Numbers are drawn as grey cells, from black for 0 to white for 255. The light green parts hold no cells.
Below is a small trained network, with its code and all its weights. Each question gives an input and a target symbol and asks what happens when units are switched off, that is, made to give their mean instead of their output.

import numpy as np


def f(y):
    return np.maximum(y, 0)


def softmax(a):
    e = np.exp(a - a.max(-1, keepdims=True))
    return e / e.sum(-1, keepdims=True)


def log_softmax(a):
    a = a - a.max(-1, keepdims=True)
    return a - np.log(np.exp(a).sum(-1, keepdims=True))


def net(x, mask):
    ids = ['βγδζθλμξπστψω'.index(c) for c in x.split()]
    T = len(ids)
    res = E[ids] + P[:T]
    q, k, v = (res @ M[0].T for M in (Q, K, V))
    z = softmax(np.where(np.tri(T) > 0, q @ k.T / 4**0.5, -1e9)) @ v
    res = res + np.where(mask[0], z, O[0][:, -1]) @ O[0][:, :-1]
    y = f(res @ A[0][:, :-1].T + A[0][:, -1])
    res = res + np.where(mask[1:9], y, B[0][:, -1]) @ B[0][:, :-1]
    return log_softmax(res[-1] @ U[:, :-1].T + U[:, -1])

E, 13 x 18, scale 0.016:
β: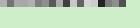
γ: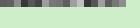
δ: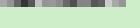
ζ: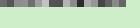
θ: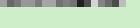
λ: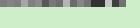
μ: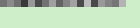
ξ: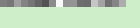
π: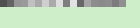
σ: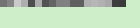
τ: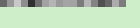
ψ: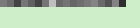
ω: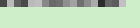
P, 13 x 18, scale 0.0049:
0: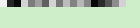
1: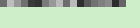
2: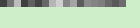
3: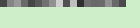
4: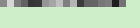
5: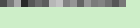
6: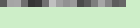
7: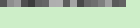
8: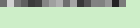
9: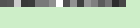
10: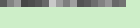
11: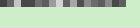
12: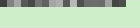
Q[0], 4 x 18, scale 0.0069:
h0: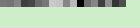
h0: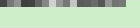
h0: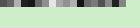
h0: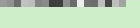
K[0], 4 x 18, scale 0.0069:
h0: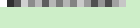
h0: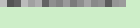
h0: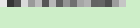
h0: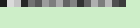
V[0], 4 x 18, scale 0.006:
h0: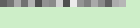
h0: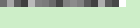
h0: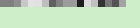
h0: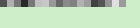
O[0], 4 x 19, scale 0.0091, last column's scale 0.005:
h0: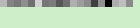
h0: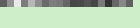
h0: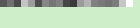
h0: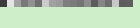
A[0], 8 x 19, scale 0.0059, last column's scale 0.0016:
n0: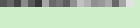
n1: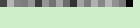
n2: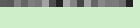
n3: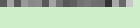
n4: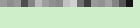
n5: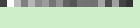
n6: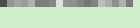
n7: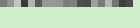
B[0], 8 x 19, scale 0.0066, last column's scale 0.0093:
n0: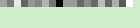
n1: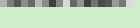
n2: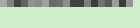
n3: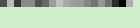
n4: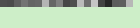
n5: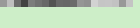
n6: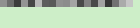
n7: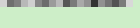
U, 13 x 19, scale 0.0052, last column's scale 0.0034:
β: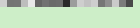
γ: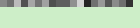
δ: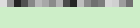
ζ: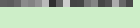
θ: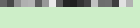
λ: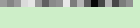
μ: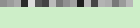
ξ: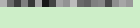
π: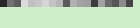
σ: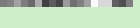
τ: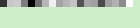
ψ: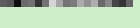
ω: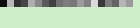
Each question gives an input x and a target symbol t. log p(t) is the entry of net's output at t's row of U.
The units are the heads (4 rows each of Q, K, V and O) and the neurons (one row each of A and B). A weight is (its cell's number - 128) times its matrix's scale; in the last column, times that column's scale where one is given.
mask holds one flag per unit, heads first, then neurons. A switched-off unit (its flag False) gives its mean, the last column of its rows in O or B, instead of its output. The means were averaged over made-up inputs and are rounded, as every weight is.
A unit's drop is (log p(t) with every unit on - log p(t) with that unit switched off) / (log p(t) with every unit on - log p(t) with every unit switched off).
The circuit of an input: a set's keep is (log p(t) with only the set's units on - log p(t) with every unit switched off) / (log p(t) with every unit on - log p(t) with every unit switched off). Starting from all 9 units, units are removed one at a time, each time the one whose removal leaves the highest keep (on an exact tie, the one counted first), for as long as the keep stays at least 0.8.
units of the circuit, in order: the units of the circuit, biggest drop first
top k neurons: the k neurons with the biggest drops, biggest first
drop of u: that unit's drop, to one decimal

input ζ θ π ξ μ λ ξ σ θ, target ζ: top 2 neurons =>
n1, n0
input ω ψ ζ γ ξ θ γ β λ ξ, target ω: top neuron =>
n5
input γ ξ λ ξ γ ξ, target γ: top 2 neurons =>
n4, n7
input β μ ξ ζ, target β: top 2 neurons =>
n1, n6
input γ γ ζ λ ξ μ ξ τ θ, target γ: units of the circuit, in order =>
h0, n4
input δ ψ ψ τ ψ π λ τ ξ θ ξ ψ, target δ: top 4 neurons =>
n5, n7, n1, n0
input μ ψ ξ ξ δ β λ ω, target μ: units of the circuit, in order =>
h0, n1
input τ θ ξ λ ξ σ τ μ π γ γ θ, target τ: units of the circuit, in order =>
h0, n7
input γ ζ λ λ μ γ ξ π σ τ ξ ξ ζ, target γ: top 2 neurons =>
n4, n7
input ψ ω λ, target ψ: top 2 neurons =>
n4, n0
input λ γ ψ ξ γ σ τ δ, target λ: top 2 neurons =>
n7, n5
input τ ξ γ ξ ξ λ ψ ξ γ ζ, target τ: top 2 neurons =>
n1, n7
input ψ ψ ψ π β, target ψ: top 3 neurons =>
n4, n0, n5
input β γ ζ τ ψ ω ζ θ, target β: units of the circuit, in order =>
h0
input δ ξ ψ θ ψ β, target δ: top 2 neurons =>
n5, n7
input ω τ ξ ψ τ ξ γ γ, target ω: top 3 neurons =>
n5, n3, n7
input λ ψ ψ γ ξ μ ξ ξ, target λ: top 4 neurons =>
n7, n1, n5, n4
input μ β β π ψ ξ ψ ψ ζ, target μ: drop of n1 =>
0.2
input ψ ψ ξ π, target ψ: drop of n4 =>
0.6
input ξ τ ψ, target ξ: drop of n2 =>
0.0
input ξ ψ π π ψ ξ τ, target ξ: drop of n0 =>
0.2
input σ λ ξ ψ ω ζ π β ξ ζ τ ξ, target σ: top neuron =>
n0
